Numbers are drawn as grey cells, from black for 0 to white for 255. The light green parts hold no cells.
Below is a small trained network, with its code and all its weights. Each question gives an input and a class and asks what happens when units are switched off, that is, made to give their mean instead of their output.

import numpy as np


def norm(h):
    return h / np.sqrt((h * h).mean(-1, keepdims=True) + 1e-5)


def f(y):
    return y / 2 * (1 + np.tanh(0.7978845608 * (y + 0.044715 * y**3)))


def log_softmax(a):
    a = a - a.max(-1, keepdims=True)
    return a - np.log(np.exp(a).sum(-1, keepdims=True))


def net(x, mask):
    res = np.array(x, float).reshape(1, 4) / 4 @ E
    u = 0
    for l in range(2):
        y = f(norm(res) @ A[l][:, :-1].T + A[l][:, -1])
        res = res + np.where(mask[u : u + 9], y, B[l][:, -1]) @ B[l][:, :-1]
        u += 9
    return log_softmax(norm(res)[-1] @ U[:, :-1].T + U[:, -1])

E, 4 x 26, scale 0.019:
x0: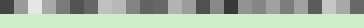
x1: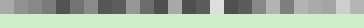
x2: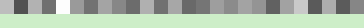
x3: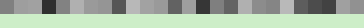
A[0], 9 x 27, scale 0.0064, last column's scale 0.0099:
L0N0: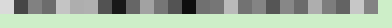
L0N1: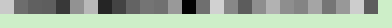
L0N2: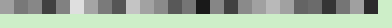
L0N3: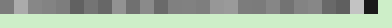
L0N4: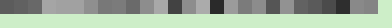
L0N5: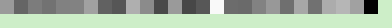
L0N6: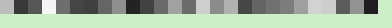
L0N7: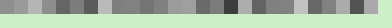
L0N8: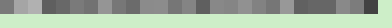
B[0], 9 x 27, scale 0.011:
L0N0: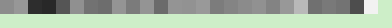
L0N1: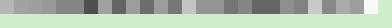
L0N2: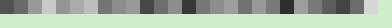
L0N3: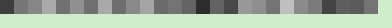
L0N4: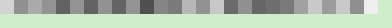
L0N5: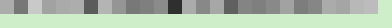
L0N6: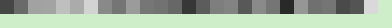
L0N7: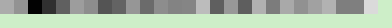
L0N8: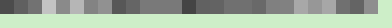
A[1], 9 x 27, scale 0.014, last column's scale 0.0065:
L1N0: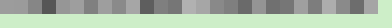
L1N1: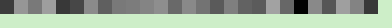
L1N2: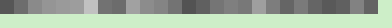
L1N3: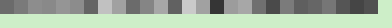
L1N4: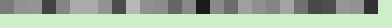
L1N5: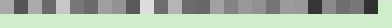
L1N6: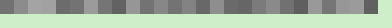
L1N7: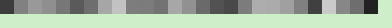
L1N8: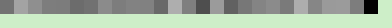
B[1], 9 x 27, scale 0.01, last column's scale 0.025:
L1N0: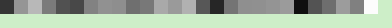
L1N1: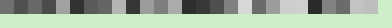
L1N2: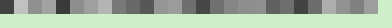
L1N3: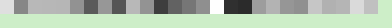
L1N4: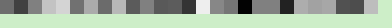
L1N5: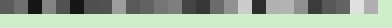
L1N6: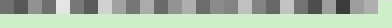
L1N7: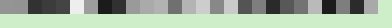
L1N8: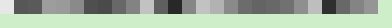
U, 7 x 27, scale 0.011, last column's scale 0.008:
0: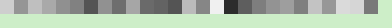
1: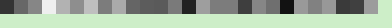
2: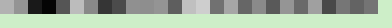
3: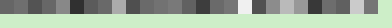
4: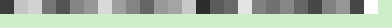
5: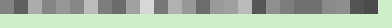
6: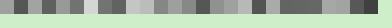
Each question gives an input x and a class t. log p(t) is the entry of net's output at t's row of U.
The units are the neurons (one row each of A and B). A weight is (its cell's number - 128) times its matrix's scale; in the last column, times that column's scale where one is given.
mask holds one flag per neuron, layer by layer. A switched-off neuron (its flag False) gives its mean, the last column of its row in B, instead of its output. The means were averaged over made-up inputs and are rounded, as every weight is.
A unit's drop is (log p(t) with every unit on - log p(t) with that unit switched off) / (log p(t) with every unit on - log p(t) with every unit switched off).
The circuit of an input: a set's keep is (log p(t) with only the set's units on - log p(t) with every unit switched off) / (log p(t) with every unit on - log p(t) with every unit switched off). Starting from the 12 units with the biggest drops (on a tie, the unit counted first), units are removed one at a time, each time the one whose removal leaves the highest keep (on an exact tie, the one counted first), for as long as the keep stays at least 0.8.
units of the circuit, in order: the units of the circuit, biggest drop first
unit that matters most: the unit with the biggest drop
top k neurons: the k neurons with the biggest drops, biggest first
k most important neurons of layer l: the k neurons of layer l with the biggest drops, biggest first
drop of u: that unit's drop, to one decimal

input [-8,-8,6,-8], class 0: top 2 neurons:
L1N3; L0N4
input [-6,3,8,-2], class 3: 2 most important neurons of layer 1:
L1N5; L1N7
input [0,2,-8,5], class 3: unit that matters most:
L1N1
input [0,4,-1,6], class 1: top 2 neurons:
L1N4; L0N2
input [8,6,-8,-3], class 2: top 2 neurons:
L1N7; L1N8
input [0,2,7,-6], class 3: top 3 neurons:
L1N5; L1N4; L0N2
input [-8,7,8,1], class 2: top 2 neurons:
L0N0; L0N1
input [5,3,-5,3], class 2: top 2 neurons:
L1N7; L0N1
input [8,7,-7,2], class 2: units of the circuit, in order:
L1N7; L0N4; L1N8
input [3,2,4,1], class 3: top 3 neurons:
L1N5; L0N1; L0N4
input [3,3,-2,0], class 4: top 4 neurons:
L1N3; L1N0; L0N7; L1N4
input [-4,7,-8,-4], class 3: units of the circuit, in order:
L1N1; L0N4
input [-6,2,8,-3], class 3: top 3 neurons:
L1N5; L0N7; L1N7
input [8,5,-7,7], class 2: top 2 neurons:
L1N7; L0N6
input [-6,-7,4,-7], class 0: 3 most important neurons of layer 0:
L0N4; L0N2; L0N7
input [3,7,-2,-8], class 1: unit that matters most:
L0N6
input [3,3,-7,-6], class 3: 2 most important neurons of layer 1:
L1N1; L1N4
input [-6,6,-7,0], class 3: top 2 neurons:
L0N4; L1N3
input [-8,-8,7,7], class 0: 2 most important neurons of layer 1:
L1N3; L1N7
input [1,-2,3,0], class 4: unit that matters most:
L1N0
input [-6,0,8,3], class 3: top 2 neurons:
L1N5; L0N7
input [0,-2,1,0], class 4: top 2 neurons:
L0N4; L1N3
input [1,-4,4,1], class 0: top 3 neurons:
L1N3; L1N1; L0N0
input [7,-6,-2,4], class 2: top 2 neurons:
L1N7; L0N1
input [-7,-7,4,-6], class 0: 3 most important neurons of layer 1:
L1N3; L1N7; L1N4
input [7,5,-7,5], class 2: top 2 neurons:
L1N7; L1N8
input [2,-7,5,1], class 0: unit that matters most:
L1N3
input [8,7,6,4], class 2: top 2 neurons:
L1N7; L0N4
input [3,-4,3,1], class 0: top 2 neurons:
L1N3; L0N0
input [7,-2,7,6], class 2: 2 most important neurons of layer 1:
L1N7; L1N1
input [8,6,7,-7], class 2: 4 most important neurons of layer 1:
L1N7; L1N8; L1N4; L1N3
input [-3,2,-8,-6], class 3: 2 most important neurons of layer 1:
L1N1; L1N4
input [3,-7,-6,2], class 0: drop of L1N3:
1.0
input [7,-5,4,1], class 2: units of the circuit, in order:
L1N7
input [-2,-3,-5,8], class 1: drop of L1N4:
0.4
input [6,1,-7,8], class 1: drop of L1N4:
0.6
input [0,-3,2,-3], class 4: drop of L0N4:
0.4
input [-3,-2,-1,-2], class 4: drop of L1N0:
0.2
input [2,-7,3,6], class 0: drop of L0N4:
0.0
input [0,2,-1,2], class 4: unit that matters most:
L1N3
